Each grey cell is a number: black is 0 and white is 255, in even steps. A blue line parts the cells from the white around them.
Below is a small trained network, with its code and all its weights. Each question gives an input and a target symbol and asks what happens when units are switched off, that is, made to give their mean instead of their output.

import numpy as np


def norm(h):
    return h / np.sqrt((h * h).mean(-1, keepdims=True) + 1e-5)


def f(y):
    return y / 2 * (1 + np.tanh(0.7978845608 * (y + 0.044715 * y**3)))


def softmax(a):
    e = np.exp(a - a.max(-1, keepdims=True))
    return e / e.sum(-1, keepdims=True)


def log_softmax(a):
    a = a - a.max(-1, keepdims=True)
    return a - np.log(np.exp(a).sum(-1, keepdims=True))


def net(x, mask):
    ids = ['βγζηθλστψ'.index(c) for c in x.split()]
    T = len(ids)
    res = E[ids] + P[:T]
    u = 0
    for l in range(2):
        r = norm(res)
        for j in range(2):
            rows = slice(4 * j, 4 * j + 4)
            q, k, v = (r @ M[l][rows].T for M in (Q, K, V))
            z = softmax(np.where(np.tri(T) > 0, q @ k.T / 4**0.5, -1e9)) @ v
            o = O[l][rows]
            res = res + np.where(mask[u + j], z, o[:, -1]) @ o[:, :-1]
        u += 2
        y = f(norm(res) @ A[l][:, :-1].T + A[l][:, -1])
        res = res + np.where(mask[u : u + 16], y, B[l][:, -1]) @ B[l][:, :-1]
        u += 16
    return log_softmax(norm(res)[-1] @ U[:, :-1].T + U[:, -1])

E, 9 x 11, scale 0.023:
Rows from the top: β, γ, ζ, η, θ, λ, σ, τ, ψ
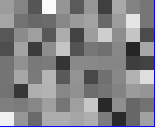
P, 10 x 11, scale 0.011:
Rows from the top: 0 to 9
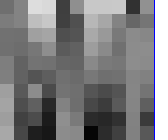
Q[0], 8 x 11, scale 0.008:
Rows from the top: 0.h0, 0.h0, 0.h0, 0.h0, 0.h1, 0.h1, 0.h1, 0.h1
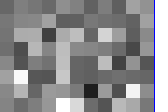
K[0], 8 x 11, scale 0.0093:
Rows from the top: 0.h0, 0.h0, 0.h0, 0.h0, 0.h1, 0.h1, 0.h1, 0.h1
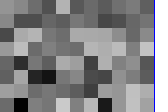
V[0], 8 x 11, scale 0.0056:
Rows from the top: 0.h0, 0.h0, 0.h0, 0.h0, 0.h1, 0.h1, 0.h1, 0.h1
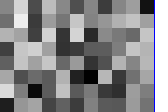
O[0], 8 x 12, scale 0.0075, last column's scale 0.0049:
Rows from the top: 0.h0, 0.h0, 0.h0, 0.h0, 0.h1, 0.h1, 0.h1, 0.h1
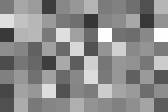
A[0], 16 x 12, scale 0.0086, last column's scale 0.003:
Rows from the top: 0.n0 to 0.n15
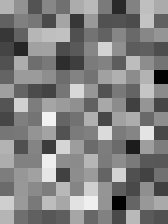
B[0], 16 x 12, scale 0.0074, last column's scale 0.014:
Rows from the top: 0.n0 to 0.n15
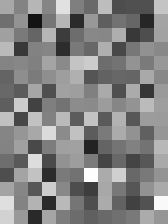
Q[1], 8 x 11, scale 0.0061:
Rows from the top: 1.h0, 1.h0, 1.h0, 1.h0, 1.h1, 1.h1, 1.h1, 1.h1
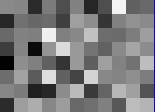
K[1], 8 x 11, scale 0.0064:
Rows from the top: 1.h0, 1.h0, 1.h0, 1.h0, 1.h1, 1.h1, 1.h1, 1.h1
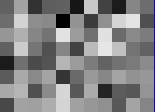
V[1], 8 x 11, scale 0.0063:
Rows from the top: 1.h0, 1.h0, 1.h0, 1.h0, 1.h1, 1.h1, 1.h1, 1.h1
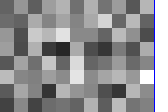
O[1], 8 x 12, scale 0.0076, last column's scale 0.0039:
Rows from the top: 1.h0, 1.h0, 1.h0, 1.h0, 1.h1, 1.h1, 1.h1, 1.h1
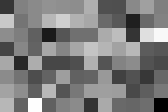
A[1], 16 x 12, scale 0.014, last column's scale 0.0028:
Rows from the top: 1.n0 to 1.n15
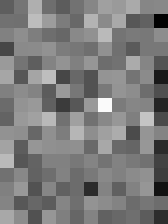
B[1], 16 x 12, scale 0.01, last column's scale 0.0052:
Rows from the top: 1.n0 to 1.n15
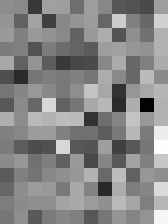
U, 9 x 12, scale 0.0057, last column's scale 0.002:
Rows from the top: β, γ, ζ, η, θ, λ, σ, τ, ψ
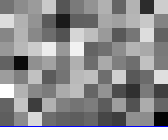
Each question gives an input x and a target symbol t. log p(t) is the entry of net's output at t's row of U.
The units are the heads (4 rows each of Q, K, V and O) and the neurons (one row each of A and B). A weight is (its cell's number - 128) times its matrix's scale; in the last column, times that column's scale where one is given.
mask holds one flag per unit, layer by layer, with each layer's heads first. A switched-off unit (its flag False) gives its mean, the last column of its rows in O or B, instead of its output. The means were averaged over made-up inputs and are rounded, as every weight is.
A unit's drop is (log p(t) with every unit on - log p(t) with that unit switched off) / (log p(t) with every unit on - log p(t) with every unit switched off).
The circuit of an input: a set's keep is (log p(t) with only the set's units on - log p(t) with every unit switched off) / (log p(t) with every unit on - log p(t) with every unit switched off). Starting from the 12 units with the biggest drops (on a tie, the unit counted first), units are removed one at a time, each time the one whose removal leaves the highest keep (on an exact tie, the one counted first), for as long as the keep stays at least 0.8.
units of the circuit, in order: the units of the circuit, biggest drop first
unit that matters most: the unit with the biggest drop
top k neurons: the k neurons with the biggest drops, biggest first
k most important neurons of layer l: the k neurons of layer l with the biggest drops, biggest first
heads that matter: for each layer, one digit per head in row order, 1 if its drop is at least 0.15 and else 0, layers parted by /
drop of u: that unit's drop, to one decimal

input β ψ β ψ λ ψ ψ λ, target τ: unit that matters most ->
0.h1
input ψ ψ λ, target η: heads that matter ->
00 / 00
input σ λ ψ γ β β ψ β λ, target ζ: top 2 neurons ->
0.n4, 0.n13
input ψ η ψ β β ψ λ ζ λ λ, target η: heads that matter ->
10 / 00
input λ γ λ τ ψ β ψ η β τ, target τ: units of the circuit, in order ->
0.n14, 1.h1, 1.n15
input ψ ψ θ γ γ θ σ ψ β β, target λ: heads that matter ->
01 / 00
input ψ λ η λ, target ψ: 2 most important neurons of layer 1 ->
1.n4, 1.n10
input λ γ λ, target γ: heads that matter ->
11 / 01
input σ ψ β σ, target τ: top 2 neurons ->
0.n14, 0.n10
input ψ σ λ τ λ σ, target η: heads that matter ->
11 / 00
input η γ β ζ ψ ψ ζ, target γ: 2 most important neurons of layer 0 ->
0.n15, 0.n4
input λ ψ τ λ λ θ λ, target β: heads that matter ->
01 / 11
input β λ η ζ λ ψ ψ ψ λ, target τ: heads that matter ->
11 / 00
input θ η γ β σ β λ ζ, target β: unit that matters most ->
1.n7
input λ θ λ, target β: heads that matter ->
11 / 11
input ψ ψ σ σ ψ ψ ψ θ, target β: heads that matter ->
01 / 00
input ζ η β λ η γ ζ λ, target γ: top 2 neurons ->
1.n4, 0.n14
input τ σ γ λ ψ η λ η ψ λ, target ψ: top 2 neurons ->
0.n14, 0.n7
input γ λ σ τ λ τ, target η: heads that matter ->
11 / 00
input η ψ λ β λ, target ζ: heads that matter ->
11 / 01
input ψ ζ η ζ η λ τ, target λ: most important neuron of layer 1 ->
1.n1
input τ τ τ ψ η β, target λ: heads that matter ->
00 / 00
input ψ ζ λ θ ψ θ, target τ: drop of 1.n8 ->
0.1
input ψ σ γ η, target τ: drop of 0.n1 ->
0.2
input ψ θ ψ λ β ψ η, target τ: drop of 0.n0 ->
0.0
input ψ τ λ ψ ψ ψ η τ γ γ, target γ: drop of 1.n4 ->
0.4
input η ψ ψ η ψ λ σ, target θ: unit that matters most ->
1.n5
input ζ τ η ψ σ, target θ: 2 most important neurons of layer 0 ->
0.n14, 0.n0
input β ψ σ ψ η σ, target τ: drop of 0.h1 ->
1.0
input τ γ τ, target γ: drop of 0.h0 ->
0.5
